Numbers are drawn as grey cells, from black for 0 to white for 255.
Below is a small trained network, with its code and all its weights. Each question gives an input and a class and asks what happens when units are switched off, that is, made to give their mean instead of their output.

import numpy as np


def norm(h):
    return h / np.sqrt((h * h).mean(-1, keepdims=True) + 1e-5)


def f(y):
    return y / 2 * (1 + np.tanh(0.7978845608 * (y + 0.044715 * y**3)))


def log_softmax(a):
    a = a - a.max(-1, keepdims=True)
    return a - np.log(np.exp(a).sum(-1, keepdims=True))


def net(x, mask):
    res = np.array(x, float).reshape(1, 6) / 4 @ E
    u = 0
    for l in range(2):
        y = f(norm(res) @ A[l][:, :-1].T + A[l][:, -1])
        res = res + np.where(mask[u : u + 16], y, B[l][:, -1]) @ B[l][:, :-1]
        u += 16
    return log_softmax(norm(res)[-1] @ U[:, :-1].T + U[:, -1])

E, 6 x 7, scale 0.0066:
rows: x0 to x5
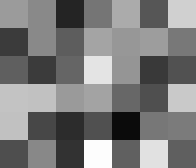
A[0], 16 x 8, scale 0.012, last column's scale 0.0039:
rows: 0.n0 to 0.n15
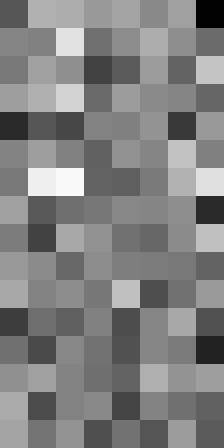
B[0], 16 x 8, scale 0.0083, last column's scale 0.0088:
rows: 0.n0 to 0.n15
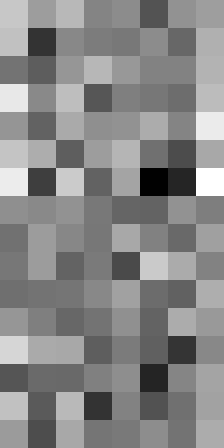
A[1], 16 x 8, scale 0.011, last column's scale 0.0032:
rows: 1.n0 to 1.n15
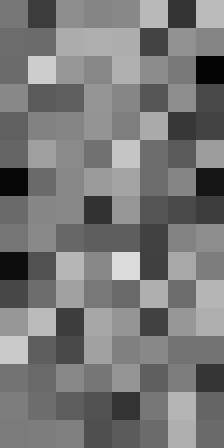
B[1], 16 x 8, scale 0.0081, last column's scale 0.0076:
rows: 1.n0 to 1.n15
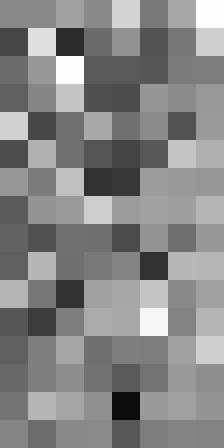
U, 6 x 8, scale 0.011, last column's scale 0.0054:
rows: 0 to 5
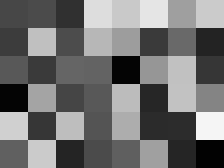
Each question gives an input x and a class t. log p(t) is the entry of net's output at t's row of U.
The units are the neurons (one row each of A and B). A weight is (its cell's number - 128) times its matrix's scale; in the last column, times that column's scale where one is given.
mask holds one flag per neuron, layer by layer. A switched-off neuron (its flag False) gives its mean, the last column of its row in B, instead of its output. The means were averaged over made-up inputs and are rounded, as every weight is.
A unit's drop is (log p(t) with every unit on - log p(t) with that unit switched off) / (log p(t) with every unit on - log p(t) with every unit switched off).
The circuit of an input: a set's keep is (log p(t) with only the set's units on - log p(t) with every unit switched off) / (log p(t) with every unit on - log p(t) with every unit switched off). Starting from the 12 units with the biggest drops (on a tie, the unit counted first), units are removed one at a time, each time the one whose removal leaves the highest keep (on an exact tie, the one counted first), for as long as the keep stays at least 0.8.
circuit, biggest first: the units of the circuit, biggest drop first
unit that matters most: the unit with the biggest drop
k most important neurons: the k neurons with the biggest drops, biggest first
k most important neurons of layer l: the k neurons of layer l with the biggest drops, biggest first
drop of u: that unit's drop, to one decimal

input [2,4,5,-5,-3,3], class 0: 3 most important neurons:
0.n6, 0.n4, 0.n13
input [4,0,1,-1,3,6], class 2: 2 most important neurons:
0.n11, 0.n5
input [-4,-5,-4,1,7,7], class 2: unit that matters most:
0.n6
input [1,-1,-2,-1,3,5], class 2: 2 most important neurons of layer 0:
0.n6, 0.n11
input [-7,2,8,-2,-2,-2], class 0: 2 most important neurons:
0.n4, 0.n6
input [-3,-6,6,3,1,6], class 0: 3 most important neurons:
0.n6, 0.n3, 0.n0
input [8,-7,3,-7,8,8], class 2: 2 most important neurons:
0.n6, 1.n14
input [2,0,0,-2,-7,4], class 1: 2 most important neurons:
0.n0, 0.n13
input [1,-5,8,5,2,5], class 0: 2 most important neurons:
0.n6, 1.n11
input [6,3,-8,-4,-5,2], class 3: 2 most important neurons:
1.n5, 0.n13
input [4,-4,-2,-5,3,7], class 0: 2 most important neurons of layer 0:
0.n6, 0.n4
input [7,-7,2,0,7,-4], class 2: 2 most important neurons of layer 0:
0.n6, 0.n3
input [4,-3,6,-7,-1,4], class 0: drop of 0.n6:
0.4
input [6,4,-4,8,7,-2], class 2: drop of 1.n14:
0.2
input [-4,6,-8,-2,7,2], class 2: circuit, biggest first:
0.n6
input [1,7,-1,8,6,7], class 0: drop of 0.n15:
0.2
